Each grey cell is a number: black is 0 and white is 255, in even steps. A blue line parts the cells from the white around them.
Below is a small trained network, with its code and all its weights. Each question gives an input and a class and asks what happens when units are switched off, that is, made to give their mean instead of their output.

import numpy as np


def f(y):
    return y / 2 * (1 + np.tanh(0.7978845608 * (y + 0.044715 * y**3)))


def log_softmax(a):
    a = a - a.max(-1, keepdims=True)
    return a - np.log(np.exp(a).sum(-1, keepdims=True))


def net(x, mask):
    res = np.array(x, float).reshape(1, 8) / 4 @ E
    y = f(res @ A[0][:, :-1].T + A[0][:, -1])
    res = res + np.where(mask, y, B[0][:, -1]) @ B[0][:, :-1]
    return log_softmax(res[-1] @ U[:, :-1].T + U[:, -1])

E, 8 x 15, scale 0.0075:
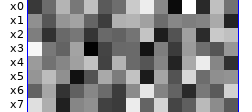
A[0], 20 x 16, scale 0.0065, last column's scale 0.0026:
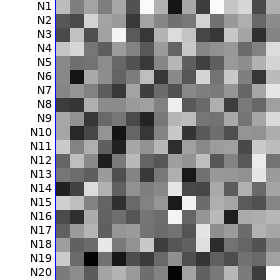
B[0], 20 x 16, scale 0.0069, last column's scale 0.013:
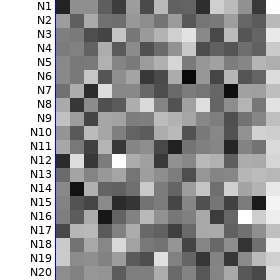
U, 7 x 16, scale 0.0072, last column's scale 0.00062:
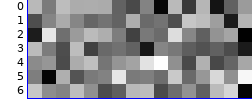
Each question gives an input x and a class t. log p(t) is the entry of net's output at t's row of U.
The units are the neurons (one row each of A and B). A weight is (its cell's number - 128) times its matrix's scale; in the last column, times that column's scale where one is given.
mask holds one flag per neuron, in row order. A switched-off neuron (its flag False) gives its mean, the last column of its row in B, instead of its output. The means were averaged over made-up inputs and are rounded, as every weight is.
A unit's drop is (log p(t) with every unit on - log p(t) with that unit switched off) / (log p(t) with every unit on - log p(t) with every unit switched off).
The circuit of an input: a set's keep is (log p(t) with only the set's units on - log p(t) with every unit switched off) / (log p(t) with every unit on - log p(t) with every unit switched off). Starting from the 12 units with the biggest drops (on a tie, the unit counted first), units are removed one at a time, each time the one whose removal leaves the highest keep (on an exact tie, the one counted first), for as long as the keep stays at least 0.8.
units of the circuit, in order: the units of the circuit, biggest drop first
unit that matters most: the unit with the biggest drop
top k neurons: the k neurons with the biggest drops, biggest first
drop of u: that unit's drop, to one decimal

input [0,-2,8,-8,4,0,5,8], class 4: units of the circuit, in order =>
N3
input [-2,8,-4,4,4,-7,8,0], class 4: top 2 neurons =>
N3, N9
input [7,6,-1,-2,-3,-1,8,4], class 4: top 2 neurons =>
N3, N9
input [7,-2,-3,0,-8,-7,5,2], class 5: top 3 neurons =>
N16, N8, N14
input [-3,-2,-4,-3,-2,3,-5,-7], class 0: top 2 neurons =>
N6, N18
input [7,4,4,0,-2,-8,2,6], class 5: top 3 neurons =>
N14, N8, N16
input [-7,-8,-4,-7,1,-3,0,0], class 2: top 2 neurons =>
N12, N17
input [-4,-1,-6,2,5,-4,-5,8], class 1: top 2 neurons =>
N1, N20
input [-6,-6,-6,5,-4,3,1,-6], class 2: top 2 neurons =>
N12, N17
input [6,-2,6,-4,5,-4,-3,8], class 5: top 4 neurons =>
N14, N8, N16, N4
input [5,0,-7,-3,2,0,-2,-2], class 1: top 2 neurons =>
N1, N16
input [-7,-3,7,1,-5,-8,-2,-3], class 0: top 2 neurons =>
N18, N6
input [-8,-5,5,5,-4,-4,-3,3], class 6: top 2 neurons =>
N19, N10
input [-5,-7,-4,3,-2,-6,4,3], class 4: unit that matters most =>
N9
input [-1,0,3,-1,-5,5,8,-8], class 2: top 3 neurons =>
N12, N17, N7
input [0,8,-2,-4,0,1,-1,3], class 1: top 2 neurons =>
N1, N9
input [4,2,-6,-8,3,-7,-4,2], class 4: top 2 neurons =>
N3, N16
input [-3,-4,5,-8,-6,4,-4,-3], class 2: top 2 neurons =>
N12, N17
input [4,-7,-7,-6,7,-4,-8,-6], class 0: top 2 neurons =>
N6, N16
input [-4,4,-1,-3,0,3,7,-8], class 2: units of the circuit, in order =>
N12
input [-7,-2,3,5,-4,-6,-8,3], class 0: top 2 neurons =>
N18, N6
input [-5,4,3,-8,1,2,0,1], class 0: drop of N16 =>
0.2
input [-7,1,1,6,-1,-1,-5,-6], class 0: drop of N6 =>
0.1
